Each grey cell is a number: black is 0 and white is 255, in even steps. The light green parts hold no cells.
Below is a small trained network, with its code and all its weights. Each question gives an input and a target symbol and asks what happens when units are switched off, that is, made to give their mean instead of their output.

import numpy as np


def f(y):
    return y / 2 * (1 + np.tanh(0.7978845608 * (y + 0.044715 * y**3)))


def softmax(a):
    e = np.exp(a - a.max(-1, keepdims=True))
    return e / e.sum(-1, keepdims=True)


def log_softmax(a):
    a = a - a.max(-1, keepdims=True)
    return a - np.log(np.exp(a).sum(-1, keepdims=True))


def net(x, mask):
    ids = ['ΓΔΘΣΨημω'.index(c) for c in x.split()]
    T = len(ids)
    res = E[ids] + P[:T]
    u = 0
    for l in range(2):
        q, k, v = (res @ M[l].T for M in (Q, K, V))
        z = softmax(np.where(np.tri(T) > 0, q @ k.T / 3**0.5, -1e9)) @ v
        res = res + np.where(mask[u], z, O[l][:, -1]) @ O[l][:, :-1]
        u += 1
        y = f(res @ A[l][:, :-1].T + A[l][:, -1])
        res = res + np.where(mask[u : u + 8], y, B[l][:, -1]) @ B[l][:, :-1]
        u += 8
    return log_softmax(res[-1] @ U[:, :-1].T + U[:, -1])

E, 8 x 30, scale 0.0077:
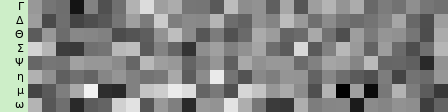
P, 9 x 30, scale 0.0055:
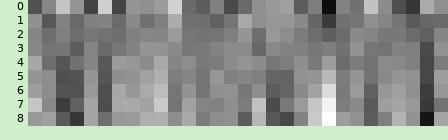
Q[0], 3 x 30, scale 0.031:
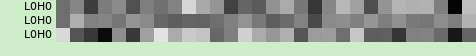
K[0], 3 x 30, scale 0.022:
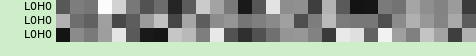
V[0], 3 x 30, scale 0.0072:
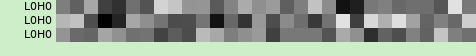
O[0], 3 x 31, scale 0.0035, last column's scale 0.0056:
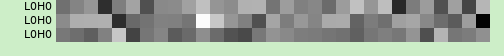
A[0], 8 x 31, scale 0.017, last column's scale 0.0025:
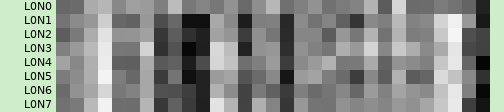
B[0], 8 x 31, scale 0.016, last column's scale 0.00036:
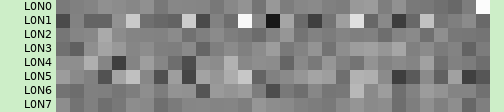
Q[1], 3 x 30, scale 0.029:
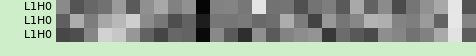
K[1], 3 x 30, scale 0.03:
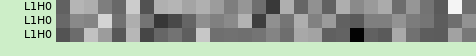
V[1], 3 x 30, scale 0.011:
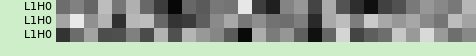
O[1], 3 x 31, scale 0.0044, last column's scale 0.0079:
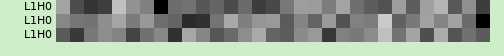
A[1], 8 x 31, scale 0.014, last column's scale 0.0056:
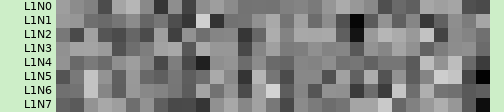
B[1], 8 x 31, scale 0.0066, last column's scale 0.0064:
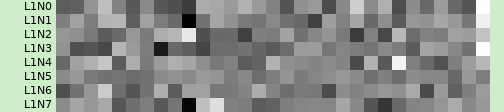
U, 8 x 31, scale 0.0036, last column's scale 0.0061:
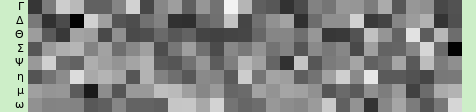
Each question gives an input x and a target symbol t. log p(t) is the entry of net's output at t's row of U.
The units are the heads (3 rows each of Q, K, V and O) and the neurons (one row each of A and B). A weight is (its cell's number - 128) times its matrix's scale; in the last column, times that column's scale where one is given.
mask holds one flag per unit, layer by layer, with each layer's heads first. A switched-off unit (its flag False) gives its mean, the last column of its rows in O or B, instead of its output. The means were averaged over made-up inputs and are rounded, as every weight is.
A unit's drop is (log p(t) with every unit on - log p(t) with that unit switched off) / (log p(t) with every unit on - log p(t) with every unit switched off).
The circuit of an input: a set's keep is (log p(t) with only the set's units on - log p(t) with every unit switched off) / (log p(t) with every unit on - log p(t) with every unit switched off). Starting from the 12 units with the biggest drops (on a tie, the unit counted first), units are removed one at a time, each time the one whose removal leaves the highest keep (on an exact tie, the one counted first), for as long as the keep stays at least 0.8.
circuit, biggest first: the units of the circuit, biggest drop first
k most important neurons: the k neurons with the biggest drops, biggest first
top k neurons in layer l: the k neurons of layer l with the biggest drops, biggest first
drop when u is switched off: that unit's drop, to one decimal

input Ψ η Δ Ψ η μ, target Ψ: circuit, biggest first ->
(L0H0, L1H0, L0N0)
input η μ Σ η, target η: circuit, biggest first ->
(L1N4, L0H0, L1H0)
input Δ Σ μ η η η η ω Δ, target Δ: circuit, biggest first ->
(L0H0)
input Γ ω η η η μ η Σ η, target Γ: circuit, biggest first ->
(L1H0, L0H0)
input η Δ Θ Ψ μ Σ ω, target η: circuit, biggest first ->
(L1N4, L0H0, L1H0)
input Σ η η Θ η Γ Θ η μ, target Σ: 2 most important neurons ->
(L1N7, L1N4)
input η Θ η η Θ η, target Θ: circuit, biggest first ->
(L0H0, L1H0)
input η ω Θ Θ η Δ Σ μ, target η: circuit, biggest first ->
(L0H0, L1N4, L1H0)
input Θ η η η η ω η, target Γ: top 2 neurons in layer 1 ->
(L1N3, L1N7)
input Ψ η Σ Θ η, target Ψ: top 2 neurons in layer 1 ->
(L1N0, L1N1)
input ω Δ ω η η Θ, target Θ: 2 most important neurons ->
(L1N3, L0N1)
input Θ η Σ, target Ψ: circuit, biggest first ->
(L1H0, L1N1, L1N0)
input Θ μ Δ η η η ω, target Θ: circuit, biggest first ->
(L0H0, L1H0, L1N7)
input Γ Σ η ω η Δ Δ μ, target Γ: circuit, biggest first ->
(L1H0)
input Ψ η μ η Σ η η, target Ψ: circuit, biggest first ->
(L1H0, L0N0, L0H0)
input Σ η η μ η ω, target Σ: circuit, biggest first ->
(L0H0, L1H0, L1N7, L1N4)
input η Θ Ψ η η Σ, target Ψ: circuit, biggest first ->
(L1H0, L1N0)
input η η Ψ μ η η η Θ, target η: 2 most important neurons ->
(L1N4, L1N0)
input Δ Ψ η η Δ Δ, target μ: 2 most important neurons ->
(L1N0, L1N1)
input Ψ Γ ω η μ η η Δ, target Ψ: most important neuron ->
(L0N0)
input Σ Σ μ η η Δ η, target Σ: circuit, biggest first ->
(L1H0, L0H0, L1N7, L1N4)
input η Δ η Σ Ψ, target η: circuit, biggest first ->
(L0N0, L0H0)
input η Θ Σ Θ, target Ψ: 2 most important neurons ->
(L1N0, L1N1)
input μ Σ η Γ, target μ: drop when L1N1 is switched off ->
0.1
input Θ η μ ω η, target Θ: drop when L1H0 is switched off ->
1.3
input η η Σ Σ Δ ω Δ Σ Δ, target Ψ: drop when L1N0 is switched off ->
0.4
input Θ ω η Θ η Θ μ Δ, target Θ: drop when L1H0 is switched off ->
0.9
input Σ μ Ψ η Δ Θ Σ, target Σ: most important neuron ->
(L1N7)
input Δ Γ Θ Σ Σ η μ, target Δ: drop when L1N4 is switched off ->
0.1
